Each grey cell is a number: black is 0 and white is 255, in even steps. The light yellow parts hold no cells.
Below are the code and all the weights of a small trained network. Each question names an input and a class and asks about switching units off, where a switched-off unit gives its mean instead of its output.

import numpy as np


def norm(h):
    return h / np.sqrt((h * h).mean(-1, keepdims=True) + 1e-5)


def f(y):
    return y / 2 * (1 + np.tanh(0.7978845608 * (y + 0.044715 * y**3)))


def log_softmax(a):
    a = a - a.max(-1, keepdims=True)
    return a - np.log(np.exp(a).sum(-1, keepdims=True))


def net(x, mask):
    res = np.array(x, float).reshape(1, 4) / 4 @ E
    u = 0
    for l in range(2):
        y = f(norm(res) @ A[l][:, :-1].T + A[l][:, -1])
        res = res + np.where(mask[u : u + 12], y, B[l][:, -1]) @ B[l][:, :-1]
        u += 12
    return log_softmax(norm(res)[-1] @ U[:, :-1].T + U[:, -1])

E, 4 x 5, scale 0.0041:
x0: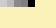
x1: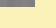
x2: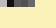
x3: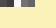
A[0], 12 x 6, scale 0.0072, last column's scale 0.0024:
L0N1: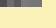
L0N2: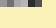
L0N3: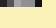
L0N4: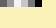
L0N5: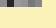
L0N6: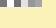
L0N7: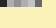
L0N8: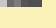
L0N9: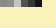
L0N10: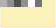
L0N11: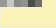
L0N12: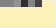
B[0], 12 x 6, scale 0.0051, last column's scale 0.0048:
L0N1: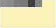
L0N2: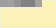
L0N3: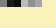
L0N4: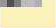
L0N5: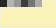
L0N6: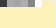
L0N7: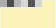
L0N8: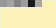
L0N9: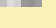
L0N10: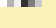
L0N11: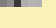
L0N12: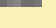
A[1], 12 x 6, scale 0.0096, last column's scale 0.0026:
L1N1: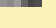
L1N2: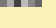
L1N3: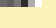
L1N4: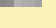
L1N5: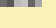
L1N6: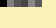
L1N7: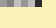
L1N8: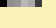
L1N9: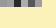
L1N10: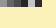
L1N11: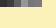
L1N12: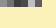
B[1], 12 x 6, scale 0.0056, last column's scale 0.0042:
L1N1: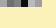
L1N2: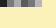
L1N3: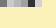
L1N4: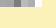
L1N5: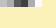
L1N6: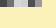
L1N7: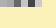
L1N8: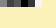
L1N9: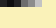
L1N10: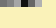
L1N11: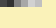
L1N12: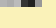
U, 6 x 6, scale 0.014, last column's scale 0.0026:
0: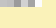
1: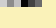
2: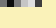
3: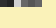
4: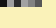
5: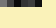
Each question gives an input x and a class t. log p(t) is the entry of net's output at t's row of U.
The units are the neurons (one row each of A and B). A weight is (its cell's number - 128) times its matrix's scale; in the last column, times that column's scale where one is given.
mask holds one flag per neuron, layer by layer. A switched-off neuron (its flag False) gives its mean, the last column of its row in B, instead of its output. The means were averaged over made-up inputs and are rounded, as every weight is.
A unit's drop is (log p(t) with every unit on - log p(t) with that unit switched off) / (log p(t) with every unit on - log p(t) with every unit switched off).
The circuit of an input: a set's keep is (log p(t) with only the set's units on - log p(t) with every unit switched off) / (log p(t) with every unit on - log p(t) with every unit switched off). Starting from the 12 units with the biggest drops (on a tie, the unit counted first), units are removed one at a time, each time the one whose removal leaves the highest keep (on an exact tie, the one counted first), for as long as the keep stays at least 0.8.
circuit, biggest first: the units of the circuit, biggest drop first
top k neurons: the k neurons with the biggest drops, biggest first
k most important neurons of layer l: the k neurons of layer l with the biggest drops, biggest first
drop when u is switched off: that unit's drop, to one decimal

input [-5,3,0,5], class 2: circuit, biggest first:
[L0N3]
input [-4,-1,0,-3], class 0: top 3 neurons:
[L1N8; L0N7; L1N7]
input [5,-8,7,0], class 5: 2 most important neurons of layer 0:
[L0N10; L0N8]
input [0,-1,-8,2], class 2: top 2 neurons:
[L0N10; L0N4]
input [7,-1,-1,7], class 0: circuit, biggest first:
[L0N9; L1N8]
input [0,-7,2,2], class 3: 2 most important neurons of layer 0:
[L0N5; L0N10]
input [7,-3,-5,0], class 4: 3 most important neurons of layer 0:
[L0N10; L0N11; L0N7]
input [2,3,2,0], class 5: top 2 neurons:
[L0N10; L1N9]
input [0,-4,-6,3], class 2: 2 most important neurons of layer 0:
[L0N10; L0N3]
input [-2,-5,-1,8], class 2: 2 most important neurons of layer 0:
[L0N3; L0N4]
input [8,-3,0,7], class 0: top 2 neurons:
[L0N9; L1N8]
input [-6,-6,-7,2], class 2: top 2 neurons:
[L0N3; L1N8]
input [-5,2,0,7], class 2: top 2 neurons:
[L1N11; L0N3]
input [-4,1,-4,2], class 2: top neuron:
[L0N3]
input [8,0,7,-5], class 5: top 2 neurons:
[L1N9; L0N10]
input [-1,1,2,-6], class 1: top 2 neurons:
[L0N10; L0N7]
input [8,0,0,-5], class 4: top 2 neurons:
[L1N8; L0N11]
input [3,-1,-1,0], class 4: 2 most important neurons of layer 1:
[L1N9; L1N2]
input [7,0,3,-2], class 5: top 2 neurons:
[L1N9; L0N10]
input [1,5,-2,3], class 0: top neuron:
[L0N9]
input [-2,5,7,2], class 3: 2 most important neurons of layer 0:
[L0N10; L0N5]
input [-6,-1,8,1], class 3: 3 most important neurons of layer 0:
[L0N5; L0N9; L0N2]
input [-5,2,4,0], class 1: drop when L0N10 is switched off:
0.2
